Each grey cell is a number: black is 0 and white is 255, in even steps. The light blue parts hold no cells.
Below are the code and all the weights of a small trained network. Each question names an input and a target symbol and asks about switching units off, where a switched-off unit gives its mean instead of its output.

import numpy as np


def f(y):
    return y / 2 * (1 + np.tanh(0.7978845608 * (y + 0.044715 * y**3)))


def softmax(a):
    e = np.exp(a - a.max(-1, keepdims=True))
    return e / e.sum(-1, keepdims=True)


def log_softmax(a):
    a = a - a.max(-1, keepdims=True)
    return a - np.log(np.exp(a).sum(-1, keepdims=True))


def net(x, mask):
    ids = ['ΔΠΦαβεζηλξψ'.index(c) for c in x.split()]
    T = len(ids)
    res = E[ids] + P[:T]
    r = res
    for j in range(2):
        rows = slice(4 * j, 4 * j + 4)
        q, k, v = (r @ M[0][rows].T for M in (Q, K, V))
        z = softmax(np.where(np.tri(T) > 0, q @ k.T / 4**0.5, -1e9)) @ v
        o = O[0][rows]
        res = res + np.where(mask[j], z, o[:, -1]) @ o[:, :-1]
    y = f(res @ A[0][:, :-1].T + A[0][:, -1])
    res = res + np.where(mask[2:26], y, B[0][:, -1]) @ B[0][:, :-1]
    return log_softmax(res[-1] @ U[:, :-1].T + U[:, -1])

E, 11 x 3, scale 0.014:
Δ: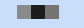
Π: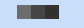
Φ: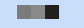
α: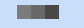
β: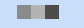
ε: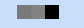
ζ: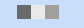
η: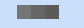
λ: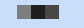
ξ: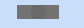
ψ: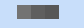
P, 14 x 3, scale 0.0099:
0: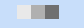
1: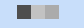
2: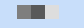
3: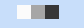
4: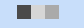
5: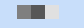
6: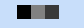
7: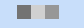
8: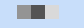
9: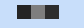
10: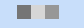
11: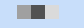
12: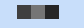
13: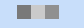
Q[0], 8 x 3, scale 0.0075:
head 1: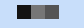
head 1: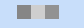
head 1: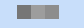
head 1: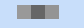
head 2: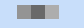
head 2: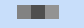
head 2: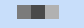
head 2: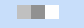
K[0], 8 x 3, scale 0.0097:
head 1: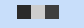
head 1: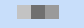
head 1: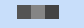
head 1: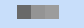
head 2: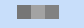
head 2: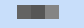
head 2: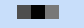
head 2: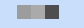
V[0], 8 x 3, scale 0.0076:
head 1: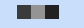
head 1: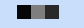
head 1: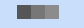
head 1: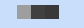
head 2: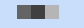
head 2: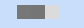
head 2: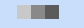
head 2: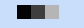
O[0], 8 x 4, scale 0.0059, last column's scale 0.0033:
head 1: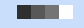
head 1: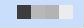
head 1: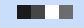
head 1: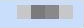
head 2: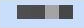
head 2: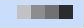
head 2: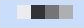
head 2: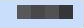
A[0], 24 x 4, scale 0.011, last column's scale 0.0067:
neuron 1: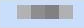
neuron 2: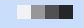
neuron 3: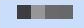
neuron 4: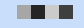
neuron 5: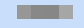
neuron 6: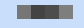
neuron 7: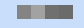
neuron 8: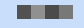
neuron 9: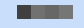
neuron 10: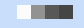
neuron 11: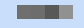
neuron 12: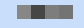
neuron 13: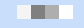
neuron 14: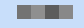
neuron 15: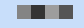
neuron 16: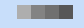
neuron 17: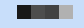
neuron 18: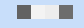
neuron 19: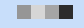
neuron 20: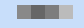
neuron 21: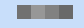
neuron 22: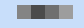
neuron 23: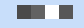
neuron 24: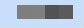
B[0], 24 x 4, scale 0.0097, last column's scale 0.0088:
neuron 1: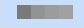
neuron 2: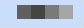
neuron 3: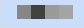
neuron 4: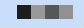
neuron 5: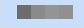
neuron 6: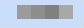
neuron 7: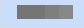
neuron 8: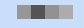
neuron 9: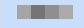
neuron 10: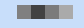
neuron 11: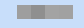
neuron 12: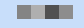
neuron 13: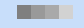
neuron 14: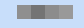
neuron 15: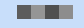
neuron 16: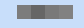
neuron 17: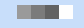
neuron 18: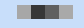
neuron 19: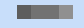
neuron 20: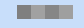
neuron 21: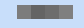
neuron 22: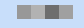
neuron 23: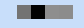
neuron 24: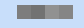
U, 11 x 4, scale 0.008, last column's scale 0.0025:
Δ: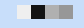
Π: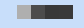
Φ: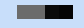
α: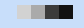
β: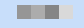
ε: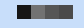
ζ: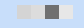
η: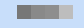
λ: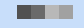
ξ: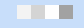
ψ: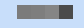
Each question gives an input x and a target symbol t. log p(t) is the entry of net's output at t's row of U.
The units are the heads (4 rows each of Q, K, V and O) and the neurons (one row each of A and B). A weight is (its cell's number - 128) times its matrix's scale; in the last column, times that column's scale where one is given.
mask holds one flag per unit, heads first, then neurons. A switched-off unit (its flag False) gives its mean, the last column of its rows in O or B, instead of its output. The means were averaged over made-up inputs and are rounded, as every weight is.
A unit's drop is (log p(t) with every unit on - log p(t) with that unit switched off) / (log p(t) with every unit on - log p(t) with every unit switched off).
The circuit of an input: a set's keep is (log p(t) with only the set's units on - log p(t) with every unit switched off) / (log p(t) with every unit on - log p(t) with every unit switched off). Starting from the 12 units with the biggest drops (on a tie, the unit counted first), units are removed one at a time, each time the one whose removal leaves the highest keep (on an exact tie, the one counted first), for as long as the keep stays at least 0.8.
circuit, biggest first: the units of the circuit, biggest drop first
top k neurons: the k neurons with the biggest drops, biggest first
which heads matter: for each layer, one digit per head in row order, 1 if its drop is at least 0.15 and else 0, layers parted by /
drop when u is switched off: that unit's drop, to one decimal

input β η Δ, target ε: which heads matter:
00
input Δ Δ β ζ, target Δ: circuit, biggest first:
(neuron 10; neuron 2; head 1)
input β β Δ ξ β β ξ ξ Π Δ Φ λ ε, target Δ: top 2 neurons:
(neuron 8; neuron 3)
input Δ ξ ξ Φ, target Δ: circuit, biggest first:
(neuron 10; head 1; neuron 2)
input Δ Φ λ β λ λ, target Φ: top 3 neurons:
(neuron 4; neuron 15; neuron 12)
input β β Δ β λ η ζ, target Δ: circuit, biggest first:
(neuron 18; neuron 3; neuron 8)
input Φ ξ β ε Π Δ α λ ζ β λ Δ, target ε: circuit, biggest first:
(neuron 4; neuron 15)
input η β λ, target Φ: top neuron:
(neuron 4)
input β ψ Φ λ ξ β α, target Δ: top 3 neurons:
(neuron 3; neuron 8; neuron 9)
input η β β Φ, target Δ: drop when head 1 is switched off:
0.2
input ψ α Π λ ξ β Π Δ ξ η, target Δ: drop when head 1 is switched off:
0.2
